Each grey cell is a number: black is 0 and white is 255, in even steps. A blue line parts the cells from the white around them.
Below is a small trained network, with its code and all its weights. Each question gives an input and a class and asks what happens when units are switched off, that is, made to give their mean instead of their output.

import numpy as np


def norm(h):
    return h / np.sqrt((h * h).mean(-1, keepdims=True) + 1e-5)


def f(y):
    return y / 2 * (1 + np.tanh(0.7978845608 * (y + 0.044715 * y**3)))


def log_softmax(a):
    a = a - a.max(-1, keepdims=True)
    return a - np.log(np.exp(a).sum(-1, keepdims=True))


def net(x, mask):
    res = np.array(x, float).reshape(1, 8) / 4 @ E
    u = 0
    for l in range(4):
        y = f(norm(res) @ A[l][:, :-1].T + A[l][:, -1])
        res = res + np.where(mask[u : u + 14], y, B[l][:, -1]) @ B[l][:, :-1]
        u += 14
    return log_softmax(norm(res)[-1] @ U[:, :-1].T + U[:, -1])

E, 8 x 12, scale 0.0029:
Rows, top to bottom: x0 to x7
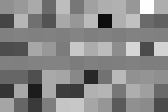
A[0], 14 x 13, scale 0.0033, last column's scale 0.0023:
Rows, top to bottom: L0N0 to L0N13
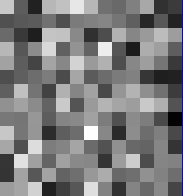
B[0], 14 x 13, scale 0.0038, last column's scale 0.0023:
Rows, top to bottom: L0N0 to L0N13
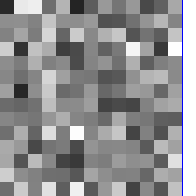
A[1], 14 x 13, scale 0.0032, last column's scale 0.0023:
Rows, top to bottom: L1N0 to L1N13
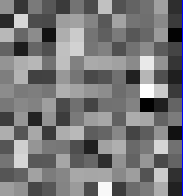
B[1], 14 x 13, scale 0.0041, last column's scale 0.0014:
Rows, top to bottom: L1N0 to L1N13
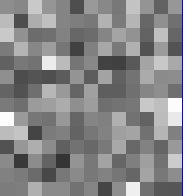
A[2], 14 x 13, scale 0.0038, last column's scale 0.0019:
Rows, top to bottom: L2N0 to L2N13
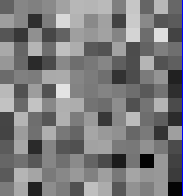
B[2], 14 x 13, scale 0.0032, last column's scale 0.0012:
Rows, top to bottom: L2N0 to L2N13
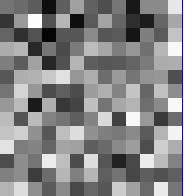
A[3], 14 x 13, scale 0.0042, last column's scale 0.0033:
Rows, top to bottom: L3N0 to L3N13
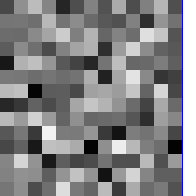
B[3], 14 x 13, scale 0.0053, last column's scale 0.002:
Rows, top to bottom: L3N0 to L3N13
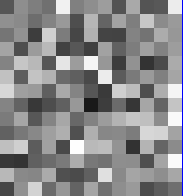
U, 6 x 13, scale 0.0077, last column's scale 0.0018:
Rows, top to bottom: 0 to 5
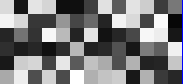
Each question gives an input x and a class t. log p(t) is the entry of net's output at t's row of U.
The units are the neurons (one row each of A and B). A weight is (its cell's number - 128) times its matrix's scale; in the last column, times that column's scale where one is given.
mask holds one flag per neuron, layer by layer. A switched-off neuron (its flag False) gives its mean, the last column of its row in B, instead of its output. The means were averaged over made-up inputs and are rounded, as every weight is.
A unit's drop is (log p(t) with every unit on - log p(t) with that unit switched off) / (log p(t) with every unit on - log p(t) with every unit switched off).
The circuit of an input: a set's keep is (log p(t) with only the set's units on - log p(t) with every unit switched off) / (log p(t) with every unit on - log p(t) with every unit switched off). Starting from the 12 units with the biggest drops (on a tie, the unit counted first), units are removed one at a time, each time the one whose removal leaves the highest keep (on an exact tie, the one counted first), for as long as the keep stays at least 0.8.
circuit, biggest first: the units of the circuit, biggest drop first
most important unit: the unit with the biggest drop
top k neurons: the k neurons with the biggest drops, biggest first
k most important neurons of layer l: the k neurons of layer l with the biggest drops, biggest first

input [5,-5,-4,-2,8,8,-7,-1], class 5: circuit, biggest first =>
[L0N2; L3N10]
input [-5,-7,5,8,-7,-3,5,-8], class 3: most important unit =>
L2N2
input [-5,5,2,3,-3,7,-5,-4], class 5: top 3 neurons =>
[L0N2; L3N10; L0N3]
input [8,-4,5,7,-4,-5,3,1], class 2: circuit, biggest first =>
[L1N4; L3N2]
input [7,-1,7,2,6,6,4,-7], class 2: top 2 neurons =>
[L3N2; L0N7]
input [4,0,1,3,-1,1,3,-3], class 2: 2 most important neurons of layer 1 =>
[L1N4; L1N6]
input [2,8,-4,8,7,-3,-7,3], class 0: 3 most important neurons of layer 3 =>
[L3N12; L3N3; L3N5]
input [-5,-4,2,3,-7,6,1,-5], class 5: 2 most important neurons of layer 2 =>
[L2N1; L2N6]
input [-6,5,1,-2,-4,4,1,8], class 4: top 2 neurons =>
[L0N0; L2N1]
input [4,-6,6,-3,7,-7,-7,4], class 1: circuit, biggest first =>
[L2N7; L1N9; L3N5]
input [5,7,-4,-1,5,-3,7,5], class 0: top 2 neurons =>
[L0N6; L3N5]
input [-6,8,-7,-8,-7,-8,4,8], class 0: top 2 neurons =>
[L3N12; L0N6]
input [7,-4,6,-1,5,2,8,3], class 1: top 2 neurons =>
[L3N6; L2N13]
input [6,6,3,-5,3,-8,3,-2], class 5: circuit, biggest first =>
[L0N13]
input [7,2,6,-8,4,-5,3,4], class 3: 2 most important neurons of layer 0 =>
[L0N5; L0N1]
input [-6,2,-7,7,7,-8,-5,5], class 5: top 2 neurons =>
[L0N9; L0N13]
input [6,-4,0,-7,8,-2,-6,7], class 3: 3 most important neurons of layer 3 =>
[L3N11; L3N4; L3N0]
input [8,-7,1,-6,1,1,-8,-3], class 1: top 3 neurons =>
[L2N7; L1N9; L2N3]
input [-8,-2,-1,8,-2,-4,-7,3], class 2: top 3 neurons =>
[L2N11; L1N8; L3N9]
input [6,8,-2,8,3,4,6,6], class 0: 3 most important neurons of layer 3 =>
[L3N3; L3N5; L3N12]
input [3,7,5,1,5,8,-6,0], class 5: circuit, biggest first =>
[L3N10]
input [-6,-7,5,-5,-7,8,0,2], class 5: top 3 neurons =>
[L0N2; L3N10; L0N11]
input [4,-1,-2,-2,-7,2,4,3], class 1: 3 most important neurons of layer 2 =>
[L2N13; L2N10; L2N11]
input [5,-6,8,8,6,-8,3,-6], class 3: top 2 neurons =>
[L3N7; L2N2]
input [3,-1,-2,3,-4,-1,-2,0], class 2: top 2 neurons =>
[L1N4; L1N6]
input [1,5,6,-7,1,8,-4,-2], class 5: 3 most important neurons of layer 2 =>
[L2N2; L2N0; L2N1]
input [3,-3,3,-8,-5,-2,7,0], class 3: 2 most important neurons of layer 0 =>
[L0N10; L0N2]
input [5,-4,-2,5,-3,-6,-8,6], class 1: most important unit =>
L2N7
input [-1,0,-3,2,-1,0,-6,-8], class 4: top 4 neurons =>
[L1N10; L3N4; L3N0; L1N8]
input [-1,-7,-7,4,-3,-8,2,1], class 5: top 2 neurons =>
[L0N9; L0N13]
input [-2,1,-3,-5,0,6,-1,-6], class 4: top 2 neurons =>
[L3N4; L1N10]
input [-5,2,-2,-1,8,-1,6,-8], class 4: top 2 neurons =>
[L3N4; L3N0]
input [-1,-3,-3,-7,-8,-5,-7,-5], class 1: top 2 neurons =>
[L1N9; L1N2]
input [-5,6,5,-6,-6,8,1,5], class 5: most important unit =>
L0N2
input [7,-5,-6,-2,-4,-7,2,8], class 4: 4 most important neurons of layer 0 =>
[L0N0; L0N4; L0N5; L0N1]
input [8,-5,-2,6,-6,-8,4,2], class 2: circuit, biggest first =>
[L1N4; L3N2]
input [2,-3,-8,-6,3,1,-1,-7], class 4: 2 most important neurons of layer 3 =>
[L3N4; L3N0]
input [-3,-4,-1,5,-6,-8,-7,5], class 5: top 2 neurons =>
[L0N9; L0N13]
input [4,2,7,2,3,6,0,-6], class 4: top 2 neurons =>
[L3N4; L1N10]
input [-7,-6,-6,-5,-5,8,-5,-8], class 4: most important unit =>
L3N4
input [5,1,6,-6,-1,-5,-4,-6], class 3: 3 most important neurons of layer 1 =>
[L1N5; L1N11; L1N7]
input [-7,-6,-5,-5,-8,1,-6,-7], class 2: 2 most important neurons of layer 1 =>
[L1N8; L1N7]
